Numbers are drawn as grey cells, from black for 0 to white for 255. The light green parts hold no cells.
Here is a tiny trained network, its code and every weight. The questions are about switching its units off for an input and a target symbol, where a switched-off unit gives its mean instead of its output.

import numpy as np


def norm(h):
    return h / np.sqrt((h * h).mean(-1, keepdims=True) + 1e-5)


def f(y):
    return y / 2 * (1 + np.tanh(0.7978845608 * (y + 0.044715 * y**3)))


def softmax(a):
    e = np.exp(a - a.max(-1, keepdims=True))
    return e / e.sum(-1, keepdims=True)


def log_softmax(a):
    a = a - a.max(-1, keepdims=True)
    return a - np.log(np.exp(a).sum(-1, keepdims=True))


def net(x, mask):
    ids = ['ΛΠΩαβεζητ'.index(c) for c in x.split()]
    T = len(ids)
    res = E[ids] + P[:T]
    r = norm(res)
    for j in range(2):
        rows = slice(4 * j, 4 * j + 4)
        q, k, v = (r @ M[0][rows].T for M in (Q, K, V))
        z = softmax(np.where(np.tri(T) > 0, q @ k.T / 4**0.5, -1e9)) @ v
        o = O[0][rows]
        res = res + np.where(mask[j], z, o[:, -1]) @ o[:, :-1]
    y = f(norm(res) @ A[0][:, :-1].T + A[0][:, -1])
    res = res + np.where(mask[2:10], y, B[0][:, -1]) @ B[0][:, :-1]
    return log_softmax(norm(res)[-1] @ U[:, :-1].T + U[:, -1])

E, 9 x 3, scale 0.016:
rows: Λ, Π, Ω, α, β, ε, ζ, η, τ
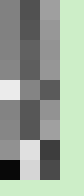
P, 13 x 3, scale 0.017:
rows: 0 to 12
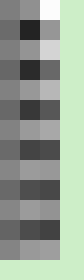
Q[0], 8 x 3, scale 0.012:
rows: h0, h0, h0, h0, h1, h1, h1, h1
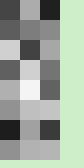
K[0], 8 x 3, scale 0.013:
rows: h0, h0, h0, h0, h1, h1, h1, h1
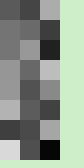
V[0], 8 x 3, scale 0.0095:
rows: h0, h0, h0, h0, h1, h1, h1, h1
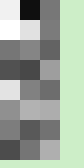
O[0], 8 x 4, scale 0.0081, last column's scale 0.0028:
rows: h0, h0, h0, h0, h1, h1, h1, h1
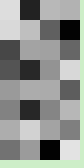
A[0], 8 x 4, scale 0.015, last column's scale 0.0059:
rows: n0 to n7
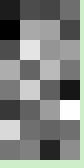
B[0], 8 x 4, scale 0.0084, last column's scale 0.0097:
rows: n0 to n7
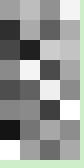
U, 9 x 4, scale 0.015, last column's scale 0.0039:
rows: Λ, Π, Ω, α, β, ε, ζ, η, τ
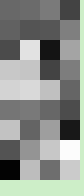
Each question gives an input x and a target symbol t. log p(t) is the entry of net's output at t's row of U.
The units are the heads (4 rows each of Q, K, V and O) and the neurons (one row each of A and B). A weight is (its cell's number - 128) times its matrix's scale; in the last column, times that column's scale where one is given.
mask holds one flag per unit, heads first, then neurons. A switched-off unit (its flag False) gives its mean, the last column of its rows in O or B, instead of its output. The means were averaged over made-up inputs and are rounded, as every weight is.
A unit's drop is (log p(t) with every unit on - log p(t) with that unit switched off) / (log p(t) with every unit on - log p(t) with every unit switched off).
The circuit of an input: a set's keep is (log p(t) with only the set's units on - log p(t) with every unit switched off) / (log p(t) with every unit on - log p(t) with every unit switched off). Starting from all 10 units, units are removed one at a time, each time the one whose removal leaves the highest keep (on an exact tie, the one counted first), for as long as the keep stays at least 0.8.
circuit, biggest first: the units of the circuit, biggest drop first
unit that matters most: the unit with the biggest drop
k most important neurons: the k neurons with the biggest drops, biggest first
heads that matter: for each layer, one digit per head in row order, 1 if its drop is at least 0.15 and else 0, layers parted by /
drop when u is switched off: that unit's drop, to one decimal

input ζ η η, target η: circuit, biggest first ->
[n2]
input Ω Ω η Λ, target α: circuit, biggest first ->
[h0, n7]
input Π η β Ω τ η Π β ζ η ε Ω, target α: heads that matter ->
00
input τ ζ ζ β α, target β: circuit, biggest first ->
[h0, n3]
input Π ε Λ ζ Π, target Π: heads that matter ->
10
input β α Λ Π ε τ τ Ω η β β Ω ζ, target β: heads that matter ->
01
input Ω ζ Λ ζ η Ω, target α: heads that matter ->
10
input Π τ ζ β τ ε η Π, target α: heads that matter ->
00
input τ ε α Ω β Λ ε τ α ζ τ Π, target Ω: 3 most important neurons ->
[n2, n0, n5]
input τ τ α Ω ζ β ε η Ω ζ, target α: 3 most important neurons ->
[n7, n0, n2]
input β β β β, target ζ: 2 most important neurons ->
[n6, n5]
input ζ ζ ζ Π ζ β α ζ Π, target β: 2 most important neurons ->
[n3, n2]
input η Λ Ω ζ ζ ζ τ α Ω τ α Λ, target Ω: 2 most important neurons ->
[n2, n0]
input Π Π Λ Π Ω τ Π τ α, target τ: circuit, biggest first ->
[h0]
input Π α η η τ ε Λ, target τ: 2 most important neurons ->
[n1, n7]
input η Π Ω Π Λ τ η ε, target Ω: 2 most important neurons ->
[n2, n0]
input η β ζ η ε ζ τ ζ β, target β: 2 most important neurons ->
[n5, n1]
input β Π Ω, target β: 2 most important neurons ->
[n3, n2]
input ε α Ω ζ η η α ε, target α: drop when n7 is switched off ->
0.2
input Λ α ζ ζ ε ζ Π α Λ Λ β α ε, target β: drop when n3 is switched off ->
0.1
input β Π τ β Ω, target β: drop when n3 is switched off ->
0.2
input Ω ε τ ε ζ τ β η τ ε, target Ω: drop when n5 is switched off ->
0.0
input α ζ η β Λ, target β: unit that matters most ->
h1
